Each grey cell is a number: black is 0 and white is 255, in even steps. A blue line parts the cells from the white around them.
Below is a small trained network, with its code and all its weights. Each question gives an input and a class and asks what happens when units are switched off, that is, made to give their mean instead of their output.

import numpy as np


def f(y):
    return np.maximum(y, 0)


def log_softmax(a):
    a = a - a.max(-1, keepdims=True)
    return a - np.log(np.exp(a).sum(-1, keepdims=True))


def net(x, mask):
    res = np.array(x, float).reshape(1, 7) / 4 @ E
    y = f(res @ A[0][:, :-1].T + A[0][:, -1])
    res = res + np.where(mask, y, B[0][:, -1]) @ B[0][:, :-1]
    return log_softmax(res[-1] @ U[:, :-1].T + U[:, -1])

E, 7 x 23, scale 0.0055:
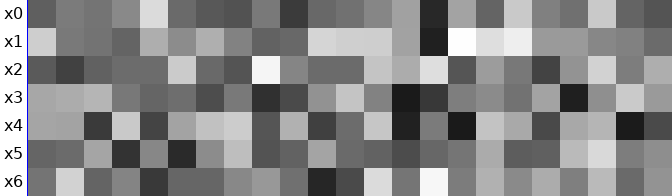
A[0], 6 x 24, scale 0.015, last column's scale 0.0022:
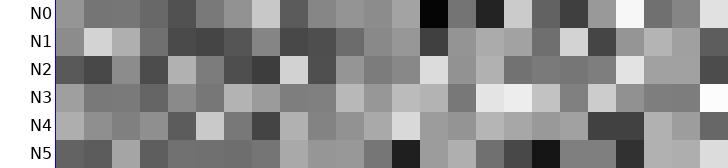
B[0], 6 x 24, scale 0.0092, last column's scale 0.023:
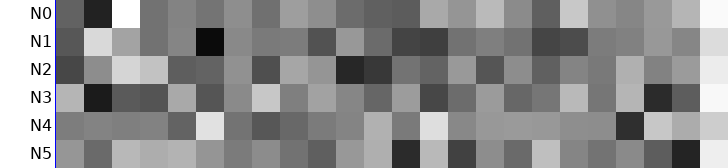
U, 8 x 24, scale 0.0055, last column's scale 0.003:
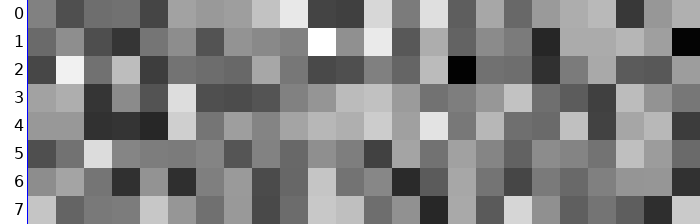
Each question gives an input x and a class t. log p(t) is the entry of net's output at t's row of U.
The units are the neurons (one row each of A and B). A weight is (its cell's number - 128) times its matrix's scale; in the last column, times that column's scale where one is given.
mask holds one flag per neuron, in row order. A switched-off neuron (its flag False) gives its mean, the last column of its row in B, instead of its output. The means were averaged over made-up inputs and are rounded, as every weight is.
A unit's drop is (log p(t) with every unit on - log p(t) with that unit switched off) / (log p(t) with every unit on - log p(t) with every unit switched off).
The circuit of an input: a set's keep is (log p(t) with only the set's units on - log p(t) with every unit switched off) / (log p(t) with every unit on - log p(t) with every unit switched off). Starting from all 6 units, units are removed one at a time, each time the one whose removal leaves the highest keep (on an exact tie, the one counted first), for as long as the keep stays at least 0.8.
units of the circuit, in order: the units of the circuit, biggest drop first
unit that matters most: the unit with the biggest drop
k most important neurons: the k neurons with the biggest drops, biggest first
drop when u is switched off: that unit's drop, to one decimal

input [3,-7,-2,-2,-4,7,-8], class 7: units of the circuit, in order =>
(N5)
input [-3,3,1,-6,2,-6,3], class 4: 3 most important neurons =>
(N5; N4; N2)
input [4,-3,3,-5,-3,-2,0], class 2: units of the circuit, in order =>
(N0; N2)
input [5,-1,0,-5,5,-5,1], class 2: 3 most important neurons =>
(N3; N0; N5)
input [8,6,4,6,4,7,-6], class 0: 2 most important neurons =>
(N3; N5)
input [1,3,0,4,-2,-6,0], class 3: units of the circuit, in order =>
(N0; N4)
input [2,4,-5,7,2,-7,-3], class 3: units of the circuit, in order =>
(N4; N0; N5)
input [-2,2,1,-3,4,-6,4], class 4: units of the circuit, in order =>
(N5; N2; N4)
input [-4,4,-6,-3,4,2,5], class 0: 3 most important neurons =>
(N5; N0; N3)
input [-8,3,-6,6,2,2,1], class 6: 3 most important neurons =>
(N1; N2; N5)
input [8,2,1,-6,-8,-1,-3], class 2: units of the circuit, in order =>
(N2; N0)
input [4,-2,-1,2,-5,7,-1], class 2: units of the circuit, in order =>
(N0; N2)
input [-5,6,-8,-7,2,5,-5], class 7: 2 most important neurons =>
(N2; N1)
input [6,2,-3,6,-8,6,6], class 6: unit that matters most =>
N1
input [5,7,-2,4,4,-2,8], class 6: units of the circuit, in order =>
(N1; N3)
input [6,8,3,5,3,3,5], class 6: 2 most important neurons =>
(N3; N1)
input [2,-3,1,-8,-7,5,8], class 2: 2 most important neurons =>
(N0; N2)
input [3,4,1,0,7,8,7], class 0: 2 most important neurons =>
(N3; N5)
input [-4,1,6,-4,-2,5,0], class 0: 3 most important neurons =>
(N1; N4; N2)
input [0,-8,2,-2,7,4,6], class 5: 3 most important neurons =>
(N0; N3; N2)
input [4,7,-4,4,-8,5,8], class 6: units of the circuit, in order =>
(N1)
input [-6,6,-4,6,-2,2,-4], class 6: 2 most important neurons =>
(N1; N5)
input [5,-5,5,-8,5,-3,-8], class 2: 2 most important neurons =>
(N3; N0)
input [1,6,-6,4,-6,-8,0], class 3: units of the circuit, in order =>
(N4; N0)
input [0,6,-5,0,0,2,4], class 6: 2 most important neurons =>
(N5; N1)
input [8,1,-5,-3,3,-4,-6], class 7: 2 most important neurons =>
(N2; N1)
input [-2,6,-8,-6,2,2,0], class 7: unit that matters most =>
N2
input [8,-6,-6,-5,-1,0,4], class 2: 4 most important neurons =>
(N0; N3; N5; N4)
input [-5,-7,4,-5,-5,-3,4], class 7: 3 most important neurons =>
(N5; N0; N1)
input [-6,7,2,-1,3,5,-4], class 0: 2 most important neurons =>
(N5; N3)
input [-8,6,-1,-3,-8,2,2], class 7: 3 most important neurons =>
(N3; N0; N5)
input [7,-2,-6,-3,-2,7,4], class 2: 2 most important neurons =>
(N0; N3)
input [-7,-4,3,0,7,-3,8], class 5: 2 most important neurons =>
(N0; N3)
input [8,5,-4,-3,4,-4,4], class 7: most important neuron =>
(N2)
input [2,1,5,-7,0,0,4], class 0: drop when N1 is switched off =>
0.1
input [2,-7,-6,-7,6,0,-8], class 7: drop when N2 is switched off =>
0.7
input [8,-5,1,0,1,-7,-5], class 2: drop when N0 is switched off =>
0.6
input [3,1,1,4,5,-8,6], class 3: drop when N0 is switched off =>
0.2
